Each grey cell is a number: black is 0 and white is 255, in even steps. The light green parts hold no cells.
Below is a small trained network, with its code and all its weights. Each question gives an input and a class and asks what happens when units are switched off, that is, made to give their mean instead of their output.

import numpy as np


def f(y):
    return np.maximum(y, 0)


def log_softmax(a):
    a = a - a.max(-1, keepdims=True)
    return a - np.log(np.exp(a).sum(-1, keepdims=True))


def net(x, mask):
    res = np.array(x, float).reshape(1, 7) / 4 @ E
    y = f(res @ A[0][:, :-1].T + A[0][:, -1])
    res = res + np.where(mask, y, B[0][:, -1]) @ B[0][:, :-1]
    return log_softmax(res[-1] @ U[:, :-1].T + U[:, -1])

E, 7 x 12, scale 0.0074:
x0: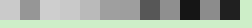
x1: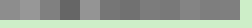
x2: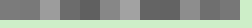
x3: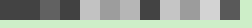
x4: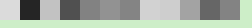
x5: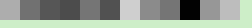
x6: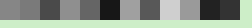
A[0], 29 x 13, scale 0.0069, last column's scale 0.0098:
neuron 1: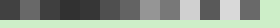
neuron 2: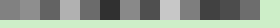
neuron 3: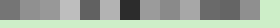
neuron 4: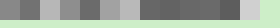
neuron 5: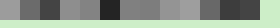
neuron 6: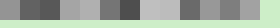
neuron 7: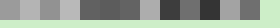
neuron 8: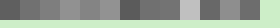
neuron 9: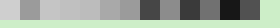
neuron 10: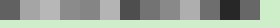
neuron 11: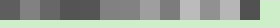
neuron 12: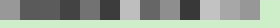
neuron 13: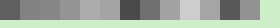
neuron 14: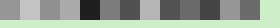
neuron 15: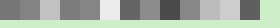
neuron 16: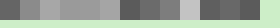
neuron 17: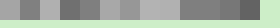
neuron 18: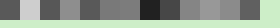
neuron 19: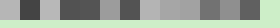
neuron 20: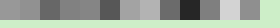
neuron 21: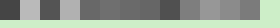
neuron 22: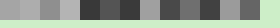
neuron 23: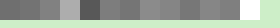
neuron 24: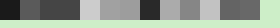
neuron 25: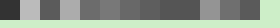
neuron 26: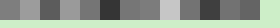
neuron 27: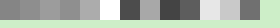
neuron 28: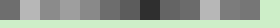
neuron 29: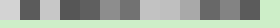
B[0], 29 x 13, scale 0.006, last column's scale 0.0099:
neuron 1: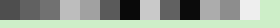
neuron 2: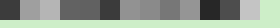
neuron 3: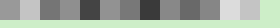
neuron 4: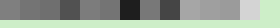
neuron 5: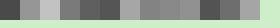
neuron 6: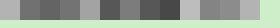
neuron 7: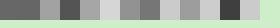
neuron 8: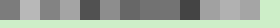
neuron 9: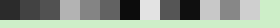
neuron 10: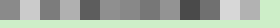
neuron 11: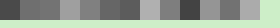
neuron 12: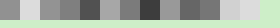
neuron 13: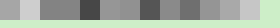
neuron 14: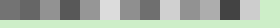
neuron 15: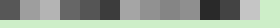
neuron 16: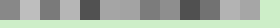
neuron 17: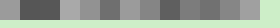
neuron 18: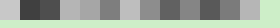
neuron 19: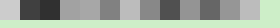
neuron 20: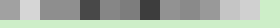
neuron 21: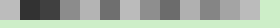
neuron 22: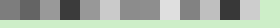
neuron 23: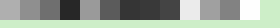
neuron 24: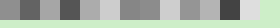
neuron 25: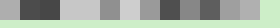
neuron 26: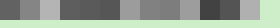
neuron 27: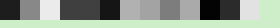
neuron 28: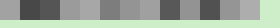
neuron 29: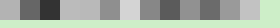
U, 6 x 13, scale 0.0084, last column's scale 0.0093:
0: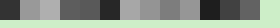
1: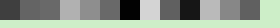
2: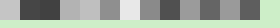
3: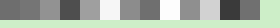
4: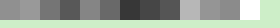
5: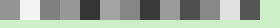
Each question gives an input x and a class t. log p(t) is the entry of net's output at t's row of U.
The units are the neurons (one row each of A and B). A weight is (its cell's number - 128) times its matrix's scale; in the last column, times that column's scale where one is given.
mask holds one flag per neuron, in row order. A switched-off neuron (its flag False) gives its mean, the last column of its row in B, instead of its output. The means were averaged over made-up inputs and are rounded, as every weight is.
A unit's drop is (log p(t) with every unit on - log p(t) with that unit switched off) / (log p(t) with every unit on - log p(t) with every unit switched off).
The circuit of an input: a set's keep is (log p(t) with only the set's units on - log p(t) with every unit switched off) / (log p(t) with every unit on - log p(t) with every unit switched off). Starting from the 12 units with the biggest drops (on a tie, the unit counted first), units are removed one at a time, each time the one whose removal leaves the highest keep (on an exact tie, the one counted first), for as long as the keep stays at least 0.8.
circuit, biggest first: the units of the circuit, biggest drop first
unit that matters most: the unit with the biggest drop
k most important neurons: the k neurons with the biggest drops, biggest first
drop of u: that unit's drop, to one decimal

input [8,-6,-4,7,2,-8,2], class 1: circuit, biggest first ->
neuron 9
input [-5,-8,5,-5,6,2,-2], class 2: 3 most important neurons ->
neuron 19; neuron 29; neuron 9
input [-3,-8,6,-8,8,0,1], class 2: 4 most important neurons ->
neuron 29; neuron 19; neuron 24; neuron 17
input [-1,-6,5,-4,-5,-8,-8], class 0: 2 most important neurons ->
neuron 27; neuron 15
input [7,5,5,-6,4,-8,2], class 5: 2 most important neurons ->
neuron 3; neuron 10
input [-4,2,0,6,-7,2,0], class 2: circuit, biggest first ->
neuron 18; neuron 25
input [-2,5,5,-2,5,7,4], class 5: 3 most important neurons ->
neuron 12; neuron 20; neuron 27
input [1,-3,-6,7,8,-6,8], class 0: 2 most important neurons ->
neuron 2; neuron 5
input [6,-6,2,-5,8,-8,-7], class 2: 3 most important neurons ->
neuron 29; neuron 19; neuron 17
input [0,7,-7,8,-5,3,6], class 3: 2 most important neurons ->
neuron 24; neuron 27
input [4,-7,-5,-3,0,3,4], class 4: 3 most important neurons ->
neuron 27; neuron 1; neuron 15
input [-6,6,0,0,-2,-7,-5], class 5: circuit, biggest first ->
neuron 13; neuron 3; neuron 16
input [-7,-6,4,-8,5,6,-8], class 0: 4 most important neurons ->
neuron 27; neuron 15; neuron 24; neuron 9
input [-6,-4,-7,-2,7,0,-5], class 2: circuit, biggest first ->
neuron 19
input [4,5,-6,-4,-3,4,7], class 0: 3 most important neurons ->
neuron 2; neuron 26; neuron 5
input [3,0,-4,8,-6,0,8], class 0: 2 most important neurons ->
neuron 2; neuron 5
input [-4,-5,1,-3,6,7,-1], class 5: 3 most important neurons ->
neuron 20; neuron 12; neuron 21
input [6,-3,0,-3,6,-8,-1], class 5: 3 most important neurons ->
neuron 3; neuron 10; neuron 1
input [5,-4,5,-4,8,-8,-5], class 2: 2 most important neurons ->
neuron 29; neuron 19
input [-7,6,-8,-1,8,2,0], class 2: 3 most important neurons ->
neuron 29; neuron 19; neuron 9
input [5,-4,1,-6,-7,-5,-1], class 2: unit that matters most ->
neuron 25
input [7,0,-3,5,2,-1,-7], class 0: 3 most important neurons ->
neuron 27; neuron 15; neuron 1
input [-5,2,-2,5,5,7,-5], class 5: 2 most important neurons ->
neuron 12; neuron 20
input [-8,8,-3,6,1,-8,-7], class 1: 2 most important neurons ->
neuron 1; neuron 11
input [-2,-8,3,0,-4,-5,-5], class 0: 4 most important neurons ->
neuron 27; neuron 15; neuron 12; neuron 20
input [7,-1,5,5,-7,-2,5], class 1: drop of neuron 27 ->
0.1
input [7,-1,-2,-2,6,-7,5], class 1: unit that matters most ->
neuron 9
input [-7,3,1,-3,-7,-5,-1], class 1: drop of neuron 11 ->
0.2
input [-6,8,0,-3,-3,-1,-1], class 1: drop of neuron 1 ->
0.6
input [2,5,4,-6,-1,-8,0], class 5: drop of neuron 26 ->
0.0
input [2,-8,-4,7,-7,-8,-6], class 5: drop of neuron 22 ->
0.1
